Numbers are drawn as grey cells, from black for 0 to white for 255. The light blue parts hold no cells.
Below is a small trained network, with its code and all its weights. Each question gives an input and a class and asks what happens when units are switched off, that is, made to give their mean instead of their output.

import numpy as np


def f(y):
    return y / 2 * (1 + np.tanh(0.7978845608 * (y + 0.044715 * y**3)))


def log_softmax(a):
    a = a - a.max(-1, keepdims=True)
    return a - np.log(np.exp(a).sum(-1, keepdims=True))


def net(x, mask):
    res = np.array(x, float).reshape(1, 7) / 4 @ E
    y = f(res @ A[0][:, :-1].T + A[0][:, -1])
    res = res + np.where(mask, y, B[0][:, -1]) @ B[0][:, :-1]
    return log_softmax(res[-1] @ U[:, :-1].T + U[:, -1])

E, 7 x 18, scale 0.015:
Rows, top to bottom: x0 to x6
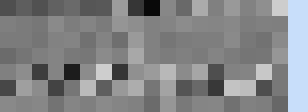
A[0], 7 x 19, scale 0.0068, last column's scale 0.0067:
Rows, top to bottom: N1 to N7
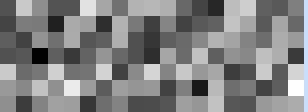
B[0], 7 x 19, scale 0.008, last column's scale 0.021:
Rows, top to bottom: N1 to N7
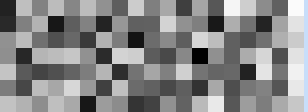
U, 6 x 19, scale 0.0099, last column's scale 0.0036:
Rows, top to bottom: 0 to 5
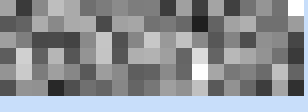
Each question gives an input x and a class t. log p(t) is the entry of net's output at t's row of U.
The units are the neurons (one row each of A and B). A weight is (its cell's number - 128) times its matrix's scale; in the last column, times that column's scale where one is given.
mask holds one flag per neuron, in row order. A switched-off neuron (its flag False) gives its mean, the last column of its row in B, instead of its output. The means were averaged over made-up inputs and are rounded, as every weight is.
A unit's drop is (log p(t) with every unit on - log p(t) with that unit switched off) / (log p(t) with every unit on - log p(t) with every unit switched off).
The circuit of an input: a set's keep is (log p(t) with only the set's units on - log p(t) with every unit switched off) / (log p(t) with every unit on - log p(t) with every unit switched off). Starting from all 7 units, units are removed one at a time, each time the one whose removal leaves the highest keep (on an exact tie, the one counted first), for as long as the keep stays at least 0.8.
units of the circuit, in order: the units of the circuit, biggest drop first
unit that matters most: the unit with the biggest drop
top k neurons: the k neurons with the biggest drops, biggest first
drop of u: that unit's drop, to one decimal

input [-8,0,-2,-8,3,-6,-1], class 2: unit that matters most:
N5
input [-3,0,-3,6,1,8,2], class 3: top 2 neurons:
N1; N4
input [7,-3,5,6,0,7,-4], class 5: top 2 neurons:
N2; N3
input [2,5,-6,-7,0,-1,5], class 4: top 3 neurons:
N6; N4; N5
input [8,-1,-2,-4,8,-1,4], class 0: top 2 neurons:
N4; N1
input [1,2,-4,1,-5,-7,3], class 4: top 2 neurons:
N7; N4
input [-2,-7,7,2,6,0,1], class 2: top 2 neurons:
N5; N7
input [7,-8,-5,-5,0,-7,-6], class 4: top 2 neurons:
N7; N3
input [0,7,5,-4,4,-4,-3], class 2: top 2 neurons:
N6; N5
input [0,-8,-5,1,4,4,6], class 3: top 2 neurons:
N6; N1
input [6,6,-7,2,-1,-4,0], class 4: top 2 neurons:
N3; N7
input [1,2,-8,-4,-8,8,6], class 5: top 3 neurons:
N2; N3; N4
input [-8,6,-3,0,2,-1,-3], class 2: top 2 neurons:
N5; N4
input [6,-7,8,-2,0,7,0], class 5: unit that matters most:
N2
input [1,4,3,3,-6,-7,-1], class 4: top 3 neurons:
N7; N4; N3
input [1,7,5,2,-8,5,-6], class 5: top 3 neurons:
N3; N2; N4
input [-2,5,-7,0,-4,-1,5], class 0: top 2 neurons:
N1; N2
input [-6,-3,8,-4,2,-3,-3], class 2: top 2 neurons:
N5; N4
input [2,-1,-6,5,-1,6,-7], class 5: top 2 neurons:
N4; N2
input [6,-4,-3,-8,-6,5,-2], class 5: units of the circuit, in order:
N2
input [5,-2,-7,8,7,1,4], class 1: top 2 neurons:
N4; N5
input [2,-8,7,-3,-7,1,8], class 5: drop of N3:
0.4
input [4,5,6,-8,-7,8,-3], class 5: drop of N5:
0.0
